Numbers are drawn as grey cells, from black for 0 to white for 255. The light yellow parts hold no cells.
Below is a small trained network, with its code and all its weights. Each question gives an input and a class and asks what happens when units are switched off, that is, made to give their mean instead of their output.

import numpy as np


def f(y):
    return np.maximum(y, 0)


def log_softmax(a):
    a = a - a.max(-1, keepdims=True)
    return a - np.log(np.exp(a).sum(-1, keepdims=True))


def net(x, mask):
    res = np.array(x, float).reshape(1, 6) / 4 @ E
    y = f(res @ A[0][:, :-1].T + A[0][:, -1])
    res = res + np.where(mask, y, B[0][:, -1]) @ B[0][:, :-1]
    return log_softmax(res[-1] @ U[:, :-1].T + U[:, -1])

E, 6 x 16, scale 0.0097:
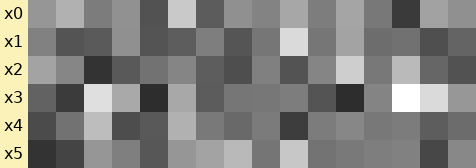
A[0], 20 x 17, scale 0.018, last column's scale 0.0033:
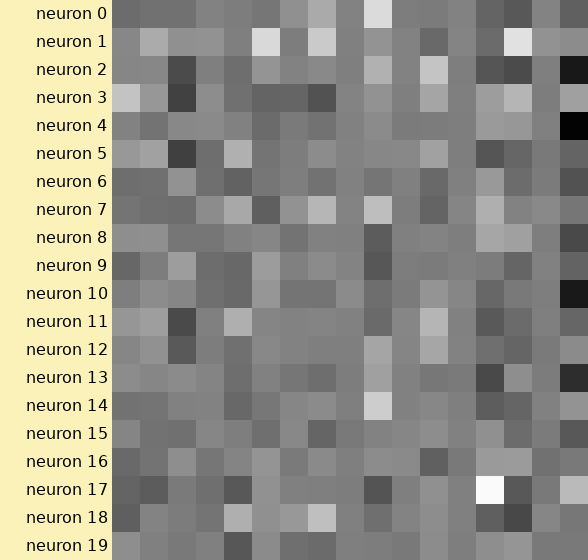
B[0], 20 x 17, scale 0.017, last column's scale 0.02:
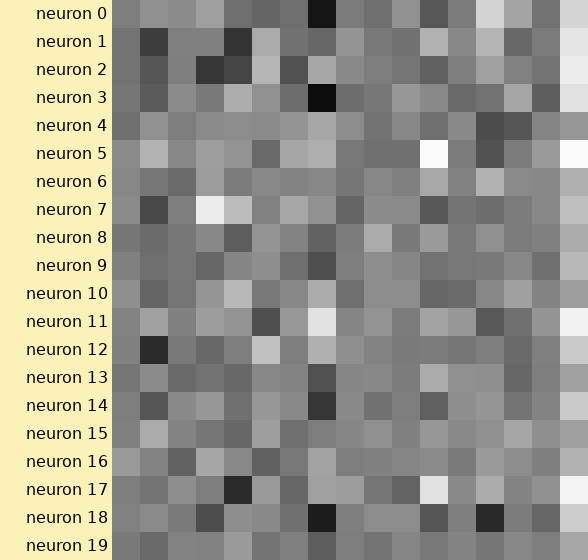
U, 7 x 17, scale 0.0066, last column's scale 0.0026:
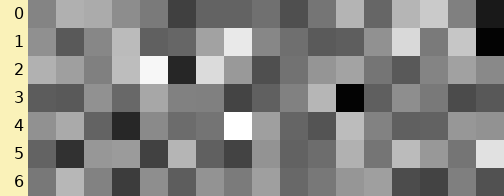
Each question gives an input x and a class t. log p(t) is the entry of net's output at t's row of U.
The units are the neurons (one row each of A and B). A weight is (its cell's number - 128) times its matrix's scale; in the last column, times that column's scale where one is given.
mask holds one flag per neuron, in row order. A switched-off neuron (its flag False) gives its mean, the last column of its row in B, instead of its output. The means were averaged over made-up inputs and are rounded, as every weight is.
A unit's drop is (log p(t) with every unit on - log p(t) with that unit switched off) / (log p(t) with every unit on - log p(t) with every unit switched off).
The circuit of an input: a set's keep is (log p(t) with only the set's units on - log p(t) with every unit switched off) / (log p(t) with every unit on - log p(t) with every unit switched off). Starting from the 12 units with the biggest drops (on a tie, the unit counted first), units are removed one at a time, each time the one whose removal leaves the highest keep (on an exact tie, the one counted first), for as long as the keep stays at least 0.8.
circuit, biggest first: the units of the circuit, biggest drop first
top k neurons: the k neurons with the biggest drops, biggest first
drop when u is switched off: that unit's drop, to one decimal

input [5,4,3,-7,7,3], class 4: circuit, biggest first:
neuron 11
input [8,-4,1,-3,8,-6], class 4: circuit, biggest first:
neuron 11; neuron 0
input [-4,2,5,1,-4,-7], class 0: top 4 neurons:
neuron 1; neuron 2; neuron 12; neuron 14
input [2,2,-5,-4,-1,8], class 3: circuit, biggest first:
neuron 17; neuron 18
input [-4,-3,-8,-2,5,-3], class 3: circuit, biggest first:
neuron 17; neuron 5
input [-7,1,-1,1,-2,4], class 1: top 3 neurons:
neuron 3; neuron 7; neuron 1
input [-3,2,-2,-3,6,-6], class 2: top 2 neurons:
neuron 2; neuron 17
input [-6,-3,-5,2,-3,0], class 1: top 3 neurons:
neuron 5; neuron 3; neuron 18
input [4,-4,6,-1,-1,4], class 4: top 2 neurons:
neuron 0; neuron 14
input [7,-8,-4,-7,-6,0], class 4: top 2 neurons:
neuron 11; neuron 5
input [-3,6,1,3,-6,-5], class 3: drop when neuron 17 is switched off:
0.2
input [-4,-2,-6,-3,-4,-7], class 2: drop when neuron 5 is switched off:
0.0
